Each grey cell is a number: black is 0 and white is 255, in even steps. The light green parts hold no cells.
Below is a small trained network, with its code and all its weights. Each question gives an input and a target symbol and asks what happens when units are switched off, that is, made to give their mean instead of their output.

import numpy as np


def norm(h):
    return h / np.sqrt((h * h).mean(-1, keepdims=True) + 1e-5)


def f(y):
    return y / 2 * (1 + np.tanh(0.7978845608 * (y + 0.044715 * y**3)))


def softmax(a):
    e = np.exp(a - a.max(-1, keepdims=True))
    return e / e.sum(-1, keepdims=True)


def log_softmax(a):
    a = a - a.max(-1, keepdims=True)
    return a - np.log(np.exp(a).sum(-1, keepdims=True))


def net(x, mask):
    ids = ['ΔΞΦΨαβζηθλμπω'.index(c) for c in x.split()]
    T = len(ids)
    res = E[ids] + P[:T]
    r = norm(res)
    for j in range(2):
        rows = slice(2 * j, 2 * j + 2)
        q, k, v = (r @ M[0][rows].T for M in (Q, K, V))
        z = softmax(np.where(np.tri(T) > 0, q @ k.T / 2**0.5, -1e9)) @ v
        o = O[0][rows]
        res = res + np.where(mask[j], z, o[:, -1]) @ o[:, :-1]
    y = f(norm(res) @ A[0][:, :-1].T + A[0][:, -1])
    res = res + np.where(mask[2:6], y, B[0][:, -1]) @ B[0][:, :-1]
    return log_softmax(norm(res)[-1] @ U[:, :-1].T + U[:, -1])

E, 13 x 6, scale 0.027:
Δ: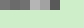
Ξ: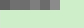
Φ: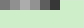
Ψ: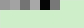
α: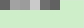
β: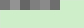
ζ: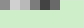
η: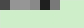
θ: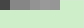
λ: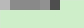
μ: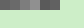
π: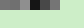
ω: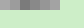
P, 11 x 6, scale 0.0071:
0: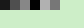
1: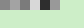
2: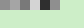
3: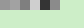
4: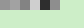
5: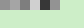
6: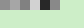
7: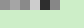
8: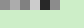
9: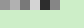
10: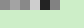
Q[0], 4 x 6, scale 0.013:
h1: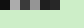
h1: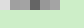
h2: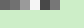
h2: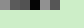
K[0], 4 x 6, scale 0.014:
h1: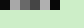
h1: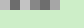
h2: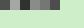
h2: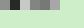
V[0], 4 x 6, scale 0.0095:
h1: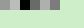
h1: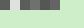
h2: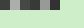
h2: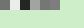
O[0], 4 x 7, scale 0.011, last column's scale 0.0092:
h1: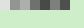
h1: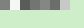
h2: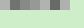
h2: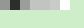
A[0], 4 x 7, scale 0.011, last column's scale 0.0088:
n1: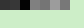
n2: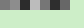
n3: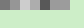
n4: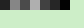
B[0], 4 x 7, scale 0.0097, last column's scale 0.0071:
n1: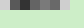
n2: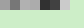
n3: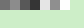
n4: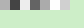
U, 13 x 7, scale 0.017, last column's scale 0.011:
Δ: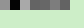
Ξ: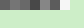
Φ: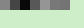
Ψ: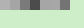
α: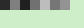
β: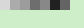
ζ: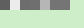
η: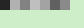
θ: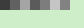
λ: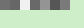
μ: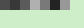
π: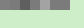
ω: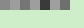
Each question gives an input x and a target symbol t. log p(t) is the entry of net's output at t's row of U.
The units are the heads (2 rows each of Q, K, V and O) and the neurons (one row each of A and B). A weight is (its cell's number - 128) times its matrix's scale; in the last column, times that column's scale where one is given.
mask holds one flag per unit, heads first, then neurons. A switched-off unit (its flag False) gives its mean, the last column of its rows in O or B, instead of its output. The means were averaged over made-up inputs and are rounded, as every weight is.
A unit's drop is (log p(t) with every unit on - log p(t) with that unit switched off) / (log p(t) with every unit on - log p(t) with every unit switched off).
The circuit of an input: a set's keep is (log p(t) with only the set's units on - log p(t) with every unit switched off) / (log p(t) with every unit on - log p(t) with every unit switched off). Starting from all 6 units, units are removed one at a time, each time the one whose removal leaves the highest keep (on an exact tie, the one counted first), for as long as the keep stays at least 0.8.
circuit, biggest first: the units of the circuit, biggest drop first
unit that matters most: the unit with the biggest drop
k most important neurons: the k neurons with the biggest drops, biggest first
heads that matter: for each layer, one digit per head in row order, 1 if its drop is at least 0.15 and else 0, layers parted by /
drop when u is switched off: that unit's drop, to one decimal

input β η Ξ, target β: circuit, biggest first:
h2, h1
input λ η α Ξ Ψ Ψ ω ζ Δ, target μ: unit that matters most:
n4
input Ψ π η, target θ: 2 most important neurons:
n4, n3
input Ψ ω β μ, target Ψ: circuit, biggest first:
h1, h2
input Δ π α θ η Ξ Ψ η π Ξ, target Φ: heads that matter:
01
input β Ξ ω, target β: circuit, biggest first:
h2, h1
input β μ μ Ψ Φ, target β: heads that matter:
10
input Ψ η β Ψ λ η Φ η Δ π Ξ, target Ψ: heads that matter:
10
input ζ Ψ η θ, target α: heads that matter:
01
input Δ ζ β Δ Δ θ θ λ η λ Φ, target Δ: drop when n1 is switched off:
-0.1
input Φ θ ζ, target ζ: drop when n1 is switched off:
-0.1
